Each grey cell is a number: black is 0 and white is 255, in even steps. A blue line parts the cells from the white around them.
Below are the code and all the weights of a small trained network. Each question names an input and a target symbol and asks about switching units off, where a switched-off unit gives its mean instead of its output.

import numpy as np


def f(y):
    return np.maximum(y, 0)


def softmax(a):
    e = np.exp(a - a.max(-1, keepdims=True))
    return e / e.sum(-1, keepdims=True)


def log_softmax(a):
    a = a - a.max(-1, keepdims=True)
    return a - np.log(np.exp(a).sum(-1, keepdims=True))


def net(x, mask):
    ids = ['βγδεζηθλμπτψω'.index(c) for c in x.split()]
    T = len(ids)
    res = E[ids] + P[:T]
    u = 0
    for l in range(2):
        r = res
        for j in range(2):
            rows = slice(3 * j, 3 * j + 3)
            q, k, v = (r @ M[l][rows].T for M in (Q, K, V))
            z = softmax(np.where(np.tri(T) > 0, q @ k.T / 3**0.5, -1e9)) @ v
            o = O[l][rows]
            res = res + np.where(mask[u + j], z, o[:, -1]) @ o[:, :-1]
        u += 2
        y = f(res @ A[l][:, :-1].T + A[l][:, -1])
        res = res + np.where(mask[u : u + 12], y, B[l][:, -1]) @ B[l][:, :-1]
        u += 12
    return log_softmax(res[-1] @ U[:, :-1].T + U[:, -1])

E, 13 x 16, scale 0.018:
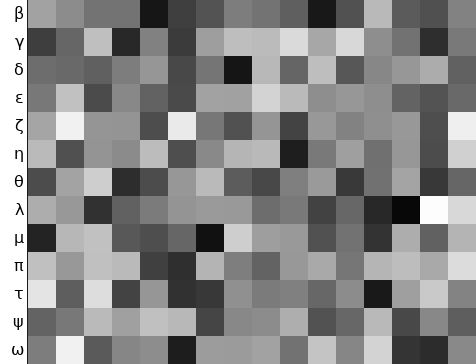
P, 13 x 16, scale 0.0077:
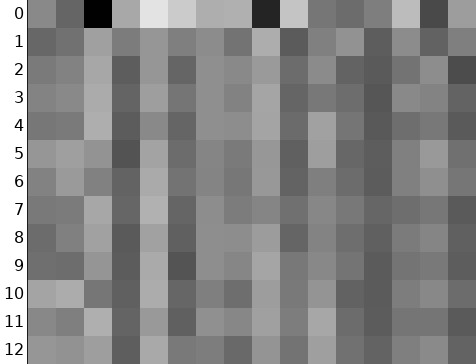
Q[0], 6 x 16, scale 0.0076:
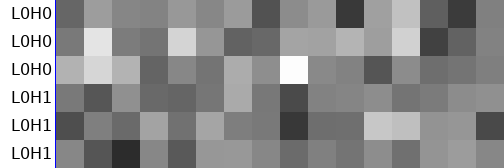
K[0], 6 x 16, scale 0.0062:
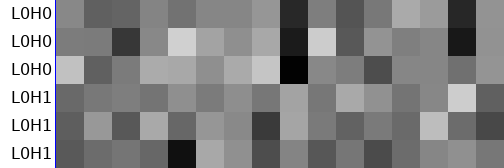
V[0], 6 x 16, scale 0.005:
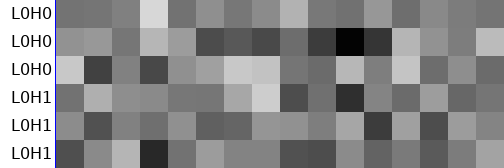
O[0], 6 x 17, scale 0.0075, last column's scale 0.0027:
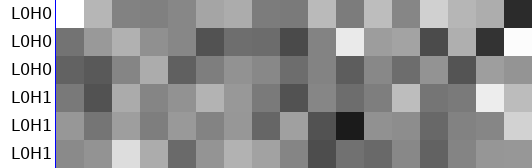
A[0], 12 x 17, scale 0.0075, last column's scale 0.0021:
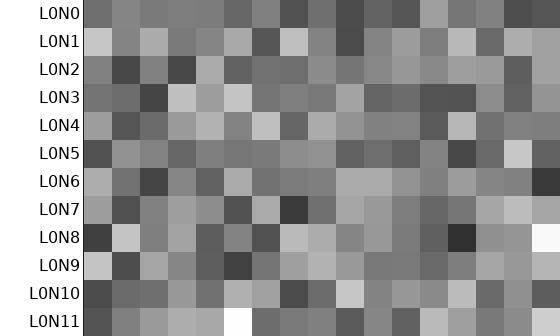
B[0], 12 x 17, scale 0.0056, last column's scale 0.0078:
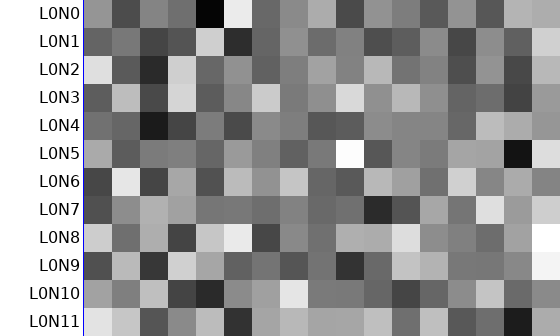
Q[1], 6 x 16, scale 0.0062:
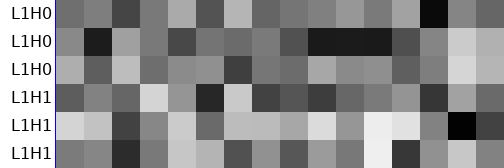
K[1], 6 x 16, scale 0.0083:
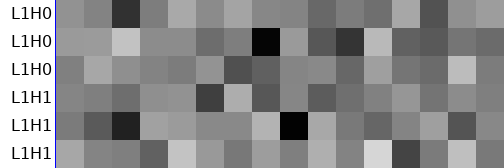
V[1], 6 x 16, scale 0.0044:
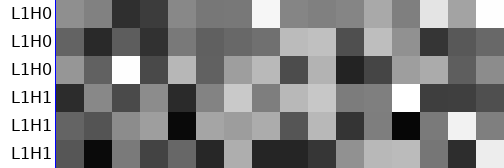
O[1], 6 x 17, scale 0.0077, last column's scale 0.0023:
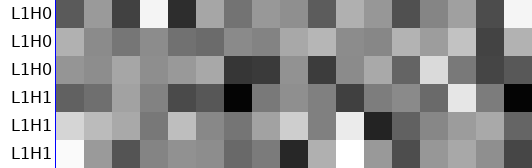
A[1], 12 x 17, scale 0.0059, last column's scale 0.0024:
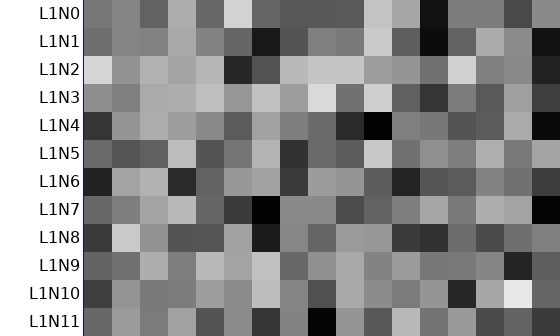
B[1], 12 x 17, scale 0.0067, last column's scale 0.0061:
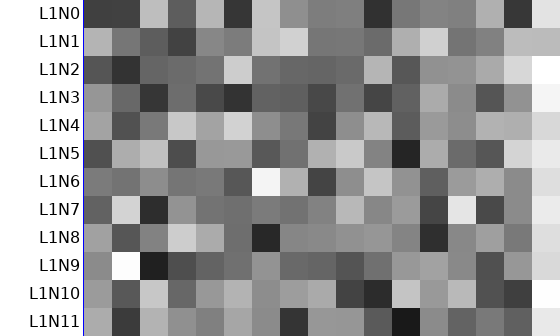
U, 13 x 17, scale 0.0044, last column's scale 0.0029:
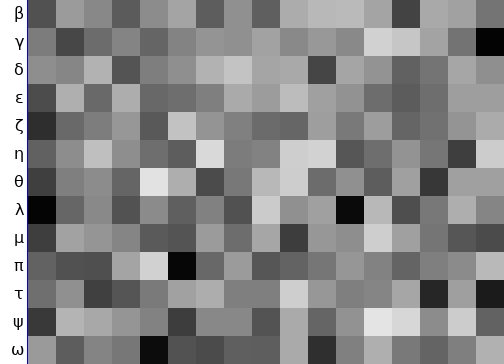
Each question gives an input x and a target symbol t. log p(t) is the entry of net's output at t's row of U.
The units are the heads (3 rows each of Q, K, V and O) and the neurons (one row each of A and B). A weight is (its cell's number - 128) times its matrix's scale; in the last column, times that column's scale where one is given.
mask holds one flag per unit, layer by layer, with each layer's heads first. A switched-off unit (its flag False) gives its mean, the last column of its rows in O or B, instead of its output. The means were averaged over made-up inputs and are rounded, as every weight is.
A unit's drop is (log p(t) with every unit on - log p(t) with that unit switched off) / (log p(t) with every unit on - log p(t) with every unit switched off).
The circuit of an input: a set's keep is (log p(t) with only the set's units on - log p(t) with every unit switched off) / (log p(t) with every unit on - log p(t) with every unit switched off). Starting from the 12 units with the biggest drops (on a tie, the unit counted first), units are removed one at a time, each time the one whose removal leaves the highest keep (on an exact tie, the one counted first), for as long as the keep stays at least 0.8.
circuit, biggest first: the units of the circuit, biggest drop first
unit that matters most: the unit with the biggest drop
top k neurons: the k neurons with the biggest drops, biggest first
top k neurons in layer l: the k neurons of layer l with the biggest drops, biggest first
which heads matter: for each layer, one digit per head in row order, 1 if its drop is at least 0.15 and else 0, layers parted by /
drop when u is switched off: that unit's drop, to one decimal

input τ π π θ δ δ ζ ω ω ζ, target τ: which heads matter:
00 / 01
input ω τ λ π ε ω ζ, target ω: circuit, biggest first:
(L1H1; L0N11)
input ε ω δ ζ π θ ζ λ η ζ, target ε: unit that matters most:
L1H0
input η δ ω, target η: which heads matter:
00 / 11
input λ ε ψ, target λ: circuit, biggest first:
(L1H1; L0N3)
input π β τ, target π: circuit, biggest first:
(L0N9; L1N5; L0N1)
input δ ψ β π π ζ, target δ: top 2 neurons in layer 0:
(L0N2; L0N11)
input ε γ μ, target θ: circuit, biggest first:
(L1N8; L0N8)
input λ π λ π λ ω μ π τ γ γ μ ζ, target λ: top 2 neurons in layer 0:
(L0N11; L0N3)
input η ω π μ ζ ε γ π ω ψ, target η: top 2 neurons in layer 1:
(L1N0; L1N11)
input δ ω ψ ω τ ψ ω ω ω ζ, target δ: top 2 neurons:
(L0N11; L1N10)
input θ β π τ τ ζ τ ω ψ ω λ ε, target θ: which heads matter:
00 / 10
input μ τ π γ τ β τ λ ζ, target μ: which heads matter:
00 / 11
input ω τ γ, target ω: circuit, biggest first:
(L1H1)
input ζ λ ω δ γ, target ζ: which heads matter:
00 / 11
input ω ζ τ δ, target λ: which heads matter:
00 / 00
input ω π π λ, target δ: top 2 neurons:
(L1N10; L0N3)
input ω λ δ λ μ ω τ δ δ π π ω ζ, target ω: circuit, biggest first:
(L1H1; L0N11)
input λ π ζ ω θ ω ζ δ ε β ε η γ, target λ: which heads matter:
00 / 01
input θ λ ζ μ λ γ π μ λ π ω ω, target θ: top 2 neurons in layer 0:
(L0N11; L0N8)
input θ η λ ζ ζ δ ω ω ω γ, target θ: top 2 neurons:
(L0N11; L0N10)
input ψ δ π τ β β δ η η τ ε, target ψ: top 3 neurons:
(L0N11; L0N3; L1N7)
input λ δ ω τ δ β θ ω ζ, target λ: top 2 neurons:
(L0N11; L0N3)
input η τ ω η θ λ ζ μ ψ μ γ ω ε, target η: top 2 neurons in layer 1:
(L1N0; L1N11)
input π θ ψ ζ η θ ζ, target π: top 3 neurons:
(L0N11; L1N0; L1N3)
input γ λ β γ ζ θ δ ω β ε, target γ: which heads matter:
10 / 11
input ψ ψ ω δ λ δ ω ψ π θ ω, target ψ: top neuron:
(L0N11)
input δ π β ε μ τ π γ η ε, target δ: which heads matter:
01 / 10
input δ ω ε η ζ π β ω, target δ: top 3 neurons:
(L1N10; L0N2; L0N8)
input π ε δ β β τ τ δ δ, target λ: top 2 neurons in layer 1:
(L1N5; L1N10)
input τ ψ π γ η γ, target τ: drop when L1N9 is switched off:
0.2
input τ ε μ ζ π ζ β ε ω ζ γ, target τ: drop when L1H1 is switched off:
0.7
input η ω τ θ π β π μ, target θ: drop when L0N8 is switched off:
0.2
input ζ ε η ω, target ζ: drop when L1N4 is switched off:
0.4
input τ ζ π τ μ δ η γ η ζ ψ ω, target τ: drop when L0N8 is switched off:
0.1
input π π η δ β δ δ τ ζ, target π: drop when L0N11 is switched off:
0.1
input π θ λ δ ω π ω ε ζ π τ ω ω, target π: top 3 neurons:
(L1N0; L1N3; L1N8)
